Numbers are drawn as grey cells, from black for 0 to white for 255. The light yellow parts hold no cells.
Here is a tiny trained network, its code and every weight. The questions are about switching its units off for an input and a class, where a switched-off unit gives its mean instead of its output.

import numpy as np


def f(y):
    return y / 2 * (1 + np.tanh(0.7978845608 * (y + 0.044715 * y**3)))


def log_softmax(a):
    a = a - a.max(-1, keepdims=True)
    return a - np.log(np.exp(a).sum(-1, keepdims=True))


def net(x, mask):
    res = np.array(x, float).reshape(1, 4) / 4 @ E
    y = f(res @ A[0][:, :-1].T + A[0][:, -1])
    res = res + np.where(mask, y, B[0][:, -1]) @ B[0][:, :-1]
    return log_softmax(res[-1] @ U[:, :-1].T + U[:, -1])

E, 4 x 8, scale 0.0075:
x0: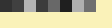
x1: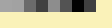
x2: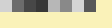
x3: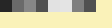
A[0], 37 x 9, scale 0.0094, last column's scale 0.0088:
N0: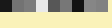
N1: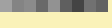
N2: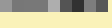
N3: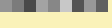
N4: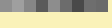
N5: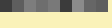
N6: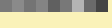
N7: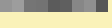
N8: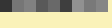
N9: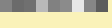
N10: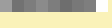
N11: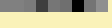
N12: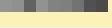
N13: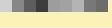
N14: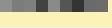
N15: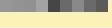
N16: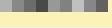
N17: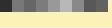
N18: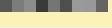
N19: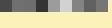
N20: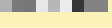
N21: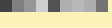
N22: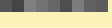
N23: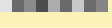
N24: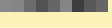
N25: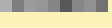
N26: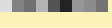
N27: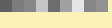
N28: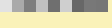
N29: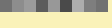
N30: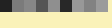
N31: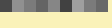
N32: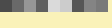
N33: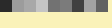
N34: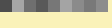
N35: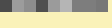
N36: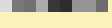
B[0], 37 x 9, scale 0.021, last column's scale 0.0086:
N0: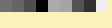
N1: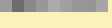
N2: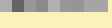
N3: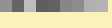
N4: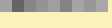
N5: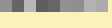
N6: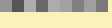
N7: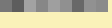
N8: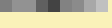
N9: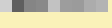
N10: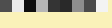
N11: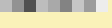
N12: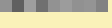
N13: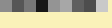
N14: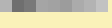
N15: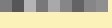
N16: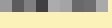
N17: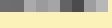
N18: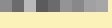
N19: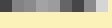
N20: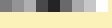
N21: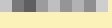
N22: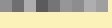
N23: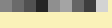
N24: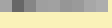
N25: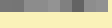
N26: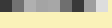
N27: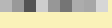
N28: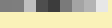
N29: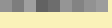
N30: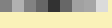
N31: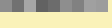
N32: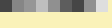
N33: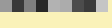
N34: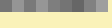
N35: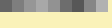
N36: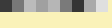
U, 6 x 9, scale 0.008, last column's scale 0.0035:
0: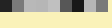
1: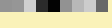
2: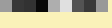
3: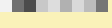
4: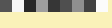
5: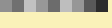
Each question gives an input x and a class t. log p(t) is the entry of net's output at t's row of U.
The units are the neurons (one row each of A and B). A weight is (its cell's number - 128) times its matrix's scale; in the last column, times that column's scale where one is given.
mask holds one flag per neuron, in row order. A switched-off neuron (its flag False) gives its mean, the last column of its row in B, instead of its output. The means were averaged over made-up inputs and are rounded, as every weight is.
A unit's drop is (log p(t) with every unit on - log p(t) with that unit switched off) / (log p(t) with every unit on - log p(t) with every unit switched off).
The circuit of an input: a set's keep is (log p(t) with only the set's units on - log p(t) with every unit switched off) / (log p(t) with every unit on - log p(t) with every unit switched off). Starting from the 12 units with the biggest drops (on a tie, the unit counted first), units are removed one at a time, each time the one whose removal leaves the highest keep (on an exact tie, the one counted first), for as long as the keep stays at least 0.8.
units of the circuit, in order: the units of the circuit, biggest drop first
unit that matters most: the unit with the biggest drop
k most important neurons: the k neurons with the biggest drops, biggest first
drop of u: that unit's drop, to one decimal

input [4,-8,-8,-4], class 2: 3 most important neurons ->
(N0, N33, N11)
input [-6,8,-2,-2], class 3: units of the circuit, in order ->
(N11)
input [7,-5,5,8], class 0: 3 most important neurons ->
(N19, N32, N17)
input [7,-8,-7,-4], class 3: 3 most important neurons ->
(N21, N27, N20)
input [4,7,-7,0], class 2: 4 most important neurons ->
(N0, N33, N27, N21)
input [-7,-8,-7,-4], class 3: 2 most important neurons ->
(N21, N27)
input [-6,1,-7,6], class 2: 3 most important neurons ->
(N0, N33, N36)
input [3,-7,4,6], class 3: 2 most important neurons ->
(N27, N9)
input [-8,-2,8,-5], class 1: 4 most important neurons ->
(N28, N20, N0, N33)
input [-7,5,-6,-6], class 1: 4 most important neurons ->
(N28, N20, N32, N19)
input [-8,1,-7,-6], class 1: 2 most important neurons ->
(N20, N28)
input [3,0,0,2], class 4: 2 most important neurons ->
(N20, N28)
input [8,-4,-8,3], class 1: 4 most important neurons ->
(N30, N8, N5, N23)
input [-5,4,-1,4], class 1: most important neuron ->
(N20)
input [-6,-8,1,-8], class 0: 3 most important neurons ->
(N36, N26, N11)
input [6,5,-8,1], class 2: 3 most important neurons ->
(N0, N33, N20)
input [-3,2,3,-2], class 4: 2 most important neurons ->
(N0, N33)
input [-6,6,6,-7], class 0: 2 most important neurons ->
(N26, N36)
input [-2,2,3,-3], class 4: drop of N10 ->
0.2
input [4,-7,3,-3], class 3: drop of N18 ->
0.0
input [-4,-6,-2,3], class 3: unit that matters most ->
N21
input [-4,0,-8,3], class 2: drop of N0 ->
0.1
